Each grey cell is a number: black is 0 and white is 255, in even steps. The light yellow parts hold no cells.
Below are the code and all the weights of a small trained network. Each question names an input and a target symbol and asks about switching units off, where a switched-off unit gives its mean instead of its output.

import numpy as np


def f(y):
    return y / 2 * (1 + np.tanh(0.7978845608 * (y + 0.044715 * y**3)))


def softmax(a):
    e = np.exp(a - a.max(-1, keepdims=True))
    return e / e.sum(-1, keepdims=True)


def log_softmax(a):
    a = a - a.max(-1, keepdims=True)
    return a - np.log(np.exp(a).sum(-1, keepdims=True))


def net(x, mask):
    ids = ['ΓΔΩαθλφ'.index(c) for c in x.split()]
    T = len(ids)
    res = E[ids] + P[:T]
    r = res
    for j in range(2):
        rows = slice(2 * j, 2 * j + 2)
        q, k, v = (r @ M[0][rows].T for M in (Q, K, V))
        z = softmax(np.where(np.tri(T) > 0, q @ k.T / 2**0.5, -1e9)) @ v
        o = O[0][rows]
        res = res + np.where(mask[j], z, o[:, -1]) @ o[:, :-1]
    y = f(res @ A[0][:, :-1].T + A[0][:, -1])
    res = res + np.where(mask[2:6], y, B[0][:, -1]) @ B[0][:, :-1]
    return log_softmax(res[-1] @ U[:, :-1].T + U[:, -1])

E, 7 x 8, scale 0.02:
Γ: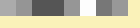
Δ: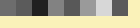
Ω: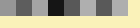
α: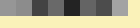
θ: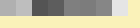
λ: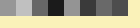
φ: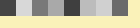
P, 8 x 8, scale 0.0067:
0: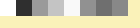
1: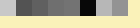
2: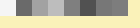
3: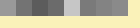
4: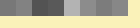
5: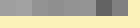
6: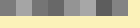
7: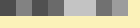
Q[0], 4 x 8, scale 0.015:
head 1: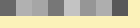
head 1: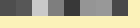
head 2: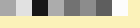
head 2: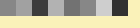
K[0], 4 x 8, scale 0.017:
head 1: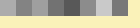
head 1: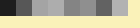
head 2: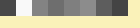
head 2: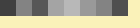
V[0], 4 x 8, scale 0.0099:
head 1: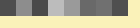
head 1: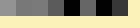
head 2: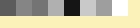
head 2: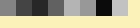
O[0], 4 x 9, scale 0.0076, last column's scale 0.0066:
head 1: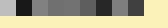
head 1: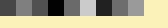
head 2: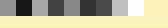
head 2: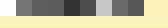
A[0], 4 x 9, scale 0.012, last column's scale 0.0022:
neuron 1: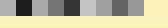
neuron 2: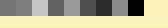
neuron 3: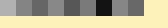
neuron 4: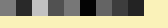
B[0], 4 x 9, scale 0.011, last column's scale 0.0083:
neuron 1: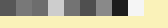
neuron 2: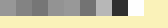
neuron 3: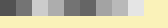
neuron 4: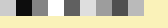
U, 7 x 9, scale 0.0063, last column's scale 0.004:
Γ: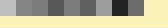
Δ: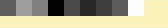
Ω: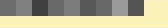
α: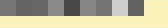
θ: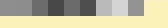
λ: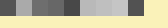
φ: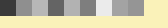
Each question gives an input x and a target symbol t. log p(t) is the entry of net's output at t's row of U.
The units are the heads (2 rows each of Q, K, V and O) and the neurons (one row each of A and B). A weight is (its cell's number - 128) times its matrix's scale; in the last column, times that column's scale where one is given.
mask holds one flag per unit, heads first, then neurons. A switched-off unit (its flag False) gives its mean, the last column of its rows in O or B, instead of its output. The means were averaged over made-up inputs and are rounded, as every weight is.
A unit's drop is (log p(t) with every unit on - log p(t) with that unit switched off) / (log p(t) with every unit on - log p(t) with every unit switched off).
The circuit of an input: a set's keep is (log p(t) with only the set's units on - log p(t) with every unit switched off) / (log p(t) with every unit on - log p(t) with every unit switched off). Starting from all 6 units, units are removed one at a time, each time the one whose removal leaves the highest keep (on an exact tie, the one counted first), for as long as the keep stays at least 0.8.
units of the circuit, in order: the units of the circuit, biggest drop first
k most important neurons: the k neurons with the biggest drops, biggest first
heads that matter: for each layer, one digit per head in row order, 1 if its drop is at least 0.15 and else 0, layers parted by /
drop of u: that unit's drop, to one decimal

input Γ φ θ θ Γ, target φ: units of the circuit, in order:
[head 2; head 1]
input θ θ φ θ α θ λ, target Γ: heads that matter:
00
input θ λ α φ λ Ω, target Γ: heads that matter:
01
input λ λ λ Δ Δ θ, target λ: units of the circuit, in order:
[head 2]
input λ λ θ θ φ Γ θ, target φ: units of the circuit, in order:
[head 2; neuron 2]
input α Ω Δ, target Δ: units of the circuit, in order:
[head 1; neuron 4]
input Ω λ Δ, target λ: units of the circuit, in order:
[head 1; neuron 2]
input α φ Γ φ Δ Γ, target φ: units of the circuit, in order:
[head 2; neuron 2]
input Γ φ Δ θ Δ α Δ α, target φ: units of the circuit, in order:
[head 2; neuron 3; neuron 2]
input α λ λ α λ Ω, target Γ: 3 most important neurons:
[neuron 1; neuron 4; neuron 2]
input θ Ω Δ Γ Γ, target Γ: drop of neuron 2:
-0.1
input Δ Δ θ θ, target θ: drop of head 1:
0.1
